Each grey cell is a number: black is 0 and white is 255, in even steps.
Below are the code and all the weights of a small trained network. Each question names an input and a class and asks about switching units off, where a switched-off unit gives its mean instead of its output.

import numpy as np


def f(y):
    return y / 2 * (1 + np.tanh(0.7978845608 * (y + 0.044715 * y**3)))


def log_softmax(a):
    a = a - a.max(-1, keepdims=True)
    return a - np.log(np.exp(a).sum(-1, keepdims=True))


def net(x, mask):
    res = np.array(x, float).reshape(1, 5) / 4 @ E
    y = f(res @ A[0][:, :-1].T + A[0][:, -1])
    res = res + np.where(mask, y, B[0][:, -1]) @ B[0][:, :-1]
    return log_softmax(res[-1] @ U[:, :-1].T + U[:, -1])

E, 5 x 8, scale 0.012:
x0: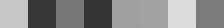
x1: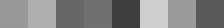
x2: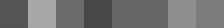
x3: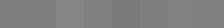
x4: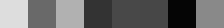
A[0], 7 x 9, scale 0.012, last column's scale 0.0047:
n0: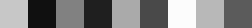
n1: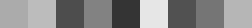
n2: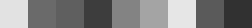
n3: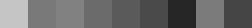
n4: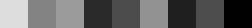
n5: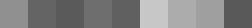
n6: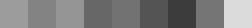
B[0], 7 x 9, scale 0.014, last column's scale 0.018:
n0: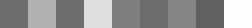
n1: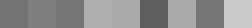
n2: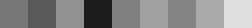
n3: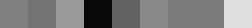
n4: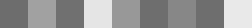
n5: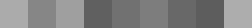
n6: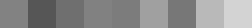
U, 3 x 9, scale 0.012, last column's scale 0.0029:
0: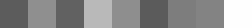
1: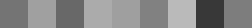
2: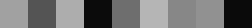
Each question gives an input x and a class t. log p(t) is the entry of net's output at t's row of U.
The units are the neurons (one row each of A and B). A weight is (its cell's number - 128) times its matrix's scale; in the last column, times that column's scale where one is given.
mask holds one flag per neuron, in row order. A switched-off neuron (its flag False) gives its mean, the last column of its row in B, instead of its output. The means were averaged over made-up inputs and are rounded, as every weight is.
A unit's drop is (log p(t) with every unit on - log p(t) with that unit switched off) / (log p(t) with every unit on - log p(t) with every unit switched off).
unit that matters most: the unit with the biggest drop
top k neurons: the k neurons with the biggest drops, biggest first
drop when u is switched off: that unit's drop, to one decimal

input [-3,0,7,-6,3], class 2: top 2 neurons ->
[n0; n3]
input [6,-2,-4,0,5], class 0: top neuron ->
[n0]
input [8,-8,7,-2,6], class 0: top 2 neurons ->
[n0; n6]
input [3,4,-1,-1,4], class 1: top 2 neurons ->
[n4; n1]
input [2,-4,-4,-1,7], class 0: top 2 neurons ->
[n4; n2]
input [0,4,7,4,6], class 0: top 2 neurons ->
[n4; n6]
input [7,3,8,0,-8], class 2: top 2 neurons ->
[n2; n4]
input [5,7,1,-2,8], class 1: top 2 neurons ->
[n4; n1]
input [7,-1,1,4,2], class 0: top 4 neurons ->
[n0; n2; n1; n3]
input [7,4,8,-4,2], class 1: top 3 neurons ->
[n0; n3; n4]
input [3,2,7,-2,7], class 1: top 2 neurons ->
[n4; n3]
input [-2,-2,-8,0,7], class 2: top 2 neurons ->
[n3; n0]
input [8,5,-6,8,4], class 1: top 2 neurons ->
[n0; n4]
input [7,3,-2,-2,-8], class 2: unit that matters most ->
n2
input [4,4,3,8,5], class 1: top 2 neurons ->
[n4; n0]
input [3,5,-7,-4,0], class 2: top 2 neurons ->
[n2; n4]
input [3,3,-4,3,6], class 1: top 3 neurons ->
[n4; n3; n1]
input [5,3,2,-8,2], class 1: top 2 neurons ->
[n0; n3]
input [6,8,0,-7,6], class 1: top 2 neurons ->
[n4; n0]
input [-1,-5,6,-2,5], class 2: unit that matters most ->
n3
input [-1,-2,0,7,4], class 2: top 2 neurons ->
[n0; n3]
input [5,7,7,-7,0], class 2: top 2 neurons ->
[n2; n5]
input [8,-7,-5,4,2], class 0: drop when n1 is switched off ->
0.2
